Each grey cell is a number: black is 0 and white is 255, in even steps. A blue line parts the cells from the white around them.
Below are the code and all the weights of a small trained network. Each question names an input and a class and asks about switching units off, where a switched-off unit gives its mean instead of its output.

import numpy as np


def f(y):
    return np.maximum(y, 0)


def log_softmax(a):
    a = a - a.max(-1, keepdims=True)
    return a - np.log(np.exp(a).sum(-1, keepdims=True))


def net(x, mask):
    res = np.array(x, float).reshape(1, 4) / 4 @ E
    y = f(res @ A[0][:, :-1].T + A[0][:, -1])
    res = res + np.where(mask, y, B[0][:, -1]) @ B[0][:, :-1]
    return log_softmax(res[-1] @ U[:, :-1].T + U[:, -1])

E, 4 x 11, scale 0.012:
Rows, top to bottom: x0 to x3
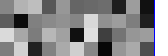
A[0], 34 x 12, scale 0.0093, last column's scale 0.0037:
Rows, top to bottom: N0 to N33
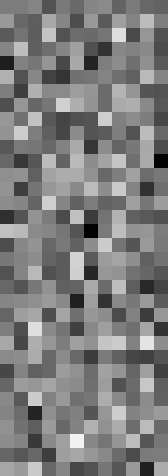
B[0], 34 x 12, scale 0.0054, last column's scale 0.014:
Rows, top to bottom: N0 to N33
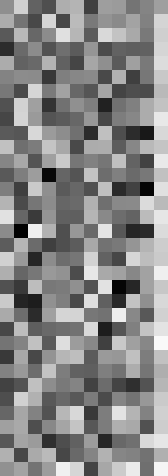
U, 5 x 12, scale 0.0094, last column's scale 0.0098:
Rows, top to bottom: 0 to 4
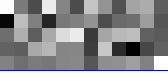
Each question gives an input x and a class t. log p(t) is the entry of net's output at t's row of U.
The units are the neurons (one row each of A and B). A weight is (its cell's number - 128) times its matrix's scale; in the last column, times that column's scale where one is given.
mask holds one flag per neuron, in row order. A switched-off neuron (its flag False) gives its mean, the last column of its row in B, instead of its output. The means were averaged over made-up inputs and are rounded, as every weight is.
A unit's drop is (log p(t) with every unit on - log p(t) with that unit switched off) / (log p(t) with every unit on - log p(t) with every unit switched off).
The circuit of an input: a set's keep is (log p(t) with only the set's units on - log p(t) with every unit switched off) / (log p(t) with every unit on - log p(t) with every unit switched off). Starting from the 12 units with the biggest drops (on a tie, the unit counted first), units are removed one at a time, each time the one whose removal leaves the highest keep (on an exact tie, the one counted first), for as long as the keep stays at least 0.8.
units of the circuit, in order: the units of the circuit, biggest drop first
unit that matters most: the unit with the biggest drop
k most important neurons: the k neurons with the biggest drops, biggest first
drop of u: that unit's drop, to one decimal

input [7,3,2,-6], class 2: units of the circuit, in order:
[N33]
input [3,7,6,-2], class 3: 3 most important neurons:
[N13; N20; N18]
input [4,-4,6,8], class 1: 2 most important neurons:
[N3; N12]
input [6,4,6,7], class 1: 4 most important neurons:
[N12; N31; N7; N15]
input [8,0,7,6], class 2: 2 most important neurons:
[N33; N22]
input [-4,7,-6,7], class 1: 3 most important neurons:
[N31; N7; N16]
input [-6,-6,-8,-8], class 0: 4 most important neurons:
[N10; N4; N19; N15]
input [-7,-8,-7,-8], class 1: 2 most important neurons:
[N8; N24]
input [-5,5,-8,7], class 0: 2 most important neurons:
[N15; N18]
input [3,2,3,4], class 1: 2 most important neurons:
[N15; N12]
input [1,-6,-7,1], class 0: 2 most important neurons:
[N18; N19]
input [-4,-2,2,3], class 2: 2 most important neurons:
[N23; N8]
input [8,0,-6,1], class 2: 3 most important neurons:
[N33; N25; N22]
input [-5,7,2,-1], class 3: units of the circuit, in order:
[N13]
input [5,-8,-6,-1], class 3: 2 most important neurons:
[N9; N16]
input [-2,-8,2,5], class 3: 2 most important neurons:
[N16; N9]
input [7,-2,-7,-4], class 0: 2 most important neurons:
[N19; N15]
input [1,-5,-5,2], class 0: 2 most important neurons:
[N18; N19]
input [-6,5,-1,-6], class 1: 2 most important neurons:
[N23; N33]
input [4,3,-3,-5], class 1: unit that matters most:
N8
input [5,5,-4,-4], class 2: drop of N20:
-0.1
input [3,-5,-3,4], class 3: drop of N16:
0.3
